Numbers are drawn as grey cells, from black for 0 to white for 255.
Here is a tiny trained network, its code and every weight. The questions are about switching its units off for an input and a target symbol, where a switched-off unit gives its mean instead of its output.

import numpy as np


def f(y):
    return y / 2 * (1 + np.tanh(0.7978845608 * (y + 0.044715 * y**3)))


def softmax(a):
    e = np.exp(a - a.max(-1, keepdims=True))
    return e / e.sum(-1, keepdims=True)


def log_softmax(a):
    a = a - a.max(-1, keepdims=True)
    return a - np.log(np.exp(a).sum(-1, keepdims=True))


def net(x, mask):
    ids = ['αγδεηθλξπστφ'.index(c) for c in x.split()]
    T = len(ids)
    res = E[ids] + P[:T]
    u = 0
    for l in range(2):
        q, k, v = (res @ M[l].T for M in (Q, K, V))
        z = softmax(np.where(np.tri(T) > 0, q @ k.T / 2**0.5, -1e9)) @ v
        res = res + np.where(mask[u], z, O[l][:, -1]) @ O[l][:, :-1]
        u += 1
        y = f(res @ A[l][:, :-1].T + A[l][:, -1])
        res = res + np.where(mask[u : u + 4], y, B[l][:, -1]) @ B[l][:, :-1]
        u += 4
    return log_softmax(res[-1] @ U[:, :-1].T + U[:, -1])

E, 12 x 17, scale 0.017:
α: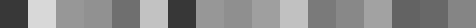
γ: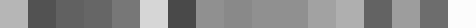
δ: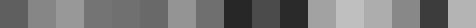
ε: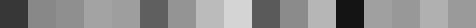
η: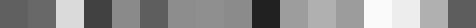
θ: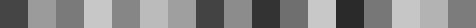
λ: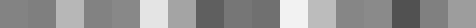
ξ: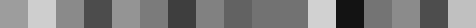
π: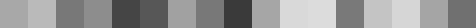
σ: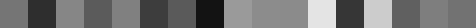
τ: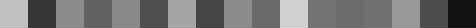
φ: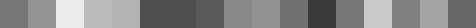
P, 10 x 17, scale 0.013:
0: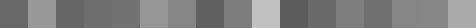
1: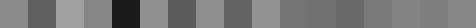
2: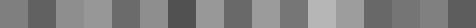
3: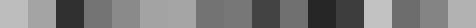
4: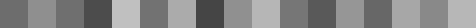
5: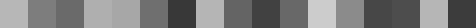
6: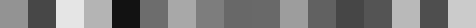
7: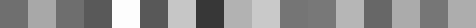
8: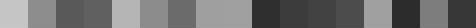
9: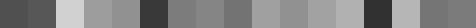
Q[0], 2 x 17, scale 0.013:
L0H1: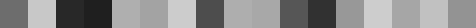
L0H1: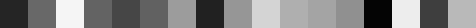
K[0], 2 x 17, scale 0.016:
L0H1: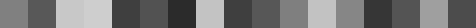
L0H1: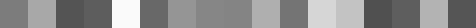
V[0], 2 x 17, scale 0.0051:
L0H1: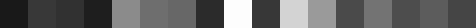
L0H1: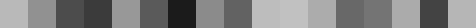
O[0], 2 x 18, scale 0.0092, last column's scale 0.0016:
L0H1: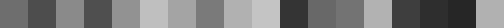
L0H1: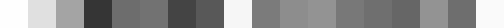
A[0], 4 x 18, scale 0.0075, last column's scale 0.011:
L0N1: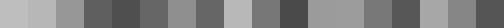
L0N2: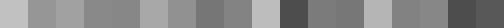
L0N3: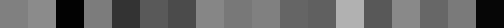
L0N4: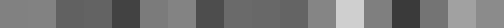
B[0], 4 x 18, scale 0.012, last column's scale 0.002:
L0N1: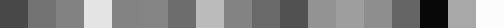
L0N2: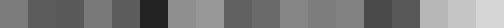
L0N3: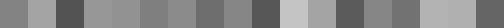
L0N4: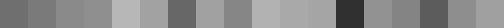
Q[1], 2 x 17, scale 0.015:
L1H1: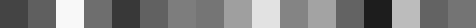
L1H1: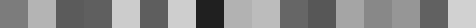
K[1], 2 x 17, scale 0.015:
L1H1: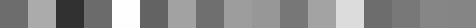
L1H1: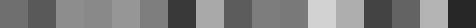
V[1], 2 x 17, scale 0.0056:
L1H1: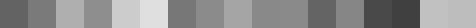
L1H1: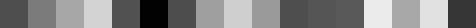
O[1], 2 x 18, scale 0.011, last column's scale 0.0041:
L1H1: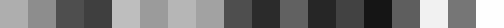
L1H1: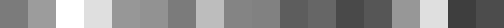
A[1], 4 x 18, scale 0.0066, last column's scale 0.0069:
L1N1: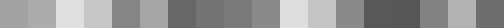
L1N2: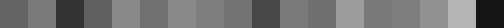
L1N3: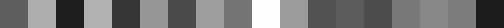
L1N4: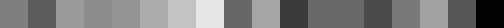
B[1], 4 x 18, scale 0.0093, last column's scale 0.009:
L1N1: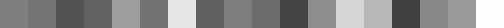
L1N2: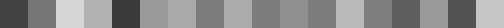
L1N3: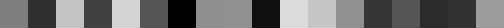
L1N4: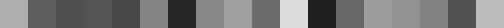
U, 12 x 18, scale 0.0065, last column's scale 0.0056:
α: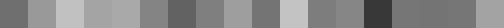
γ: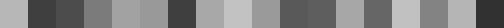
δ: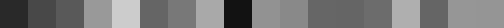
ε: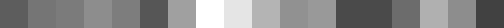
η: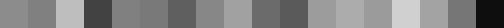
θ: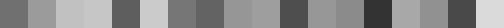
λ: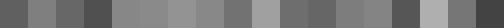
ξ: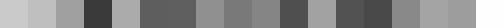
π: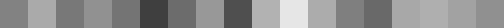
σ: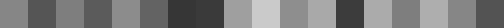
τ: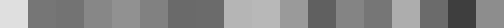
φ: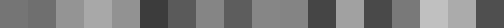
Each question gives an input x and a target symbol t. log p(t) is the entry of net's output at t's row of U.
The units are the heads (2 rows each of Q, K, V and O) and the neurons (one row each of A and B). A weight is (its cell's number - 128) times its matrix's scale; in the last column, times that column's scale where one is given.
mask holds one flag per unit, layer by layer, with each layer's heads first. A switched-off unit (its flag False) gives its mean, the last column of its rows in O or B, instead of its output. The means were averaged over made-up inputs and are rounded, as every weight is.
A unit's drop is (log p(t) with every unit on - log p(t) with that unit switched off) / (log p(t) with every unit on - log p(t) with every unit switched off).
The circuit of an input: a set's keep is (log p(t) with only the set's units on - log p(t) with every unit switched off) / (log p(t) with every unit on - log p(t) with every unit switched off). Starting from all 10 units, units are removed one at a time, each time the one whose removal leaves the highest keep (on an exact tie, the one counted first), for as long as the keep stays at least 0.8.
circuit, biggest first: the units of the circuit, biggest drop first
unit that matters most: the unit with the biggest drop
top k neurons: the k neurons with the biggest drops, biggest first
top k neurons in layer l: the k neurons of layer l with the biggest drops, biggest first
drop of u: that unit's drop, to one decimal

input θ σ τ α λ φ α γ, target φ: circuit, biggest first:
L0H1, L1H1
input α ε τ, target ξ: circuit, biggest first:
L1H1, L1N2, L0H1
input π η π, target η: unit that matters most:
L1N1
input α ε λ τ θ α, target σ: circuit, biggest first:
L1H1, L0H1
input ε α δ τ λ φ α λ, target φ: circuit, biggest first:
L0H1, L1H1, L1N1
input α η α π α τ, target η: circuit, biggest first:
L1H1, L1N1, L0H1
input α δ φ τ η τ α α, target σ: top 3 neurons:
L1N2, L0N1, L0N2
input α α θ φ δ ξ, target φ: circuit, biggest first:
L0H1, L1H1, L1N4
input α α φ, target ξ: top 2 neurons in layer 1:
L1N2, L1N4
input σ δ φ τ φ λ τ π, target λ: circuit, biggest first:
L1H1, L1N2
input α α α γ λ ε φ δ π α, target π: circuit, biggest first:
L1H1, L0H1
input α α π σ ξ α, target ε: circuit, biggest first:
L0H1, L0N2
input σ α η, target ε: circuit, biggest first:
L0H1, L0N2, L1H1
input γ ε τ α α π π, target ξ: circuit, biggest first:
L1H1, L0H1
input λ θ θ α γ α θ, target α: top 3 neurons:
L1N2, L0N1, L1N1
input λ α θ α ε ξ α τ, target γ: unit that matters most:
L0N1
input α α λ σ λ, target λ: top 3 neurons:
L1N2, L1N3, L0N1
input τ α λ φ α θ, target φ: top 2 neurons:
L1N4, L1N1
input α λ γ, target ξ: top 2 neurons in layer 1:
L1N4, L1N2
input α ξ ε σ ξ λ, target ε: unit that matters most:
L0H1
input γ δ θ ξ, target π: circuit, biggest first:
L0H1, L1H1
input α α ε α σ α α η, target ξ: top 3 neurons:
L1N2, L1N4, L1N1
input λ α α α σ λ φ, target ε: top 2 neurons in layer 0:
L0N2, L0N1
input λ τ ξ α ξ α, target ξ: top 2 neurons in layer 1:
L1N2, L1N4
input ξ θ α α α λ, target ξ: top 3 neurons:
L1N2, L1N4, L0N1
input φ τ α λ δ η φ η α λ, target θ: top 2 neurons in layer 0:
L0N2, L0N4
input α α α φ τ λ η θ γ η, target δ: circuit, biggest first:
L0H1
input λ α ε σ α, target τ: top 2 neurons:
L1N4, L1N2
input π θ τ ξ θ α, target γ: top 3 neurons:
L0N1, L1N1, L1N2
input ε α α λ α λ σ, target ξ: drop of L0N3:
0.0
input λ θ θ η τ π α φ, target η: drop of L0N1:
-0.1
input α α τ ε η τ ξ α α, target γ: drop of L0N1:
0.8
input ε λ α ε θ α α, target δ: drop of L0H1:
0.9
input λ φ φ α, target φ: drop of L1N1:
0.5
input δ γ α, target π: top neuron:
L0N1
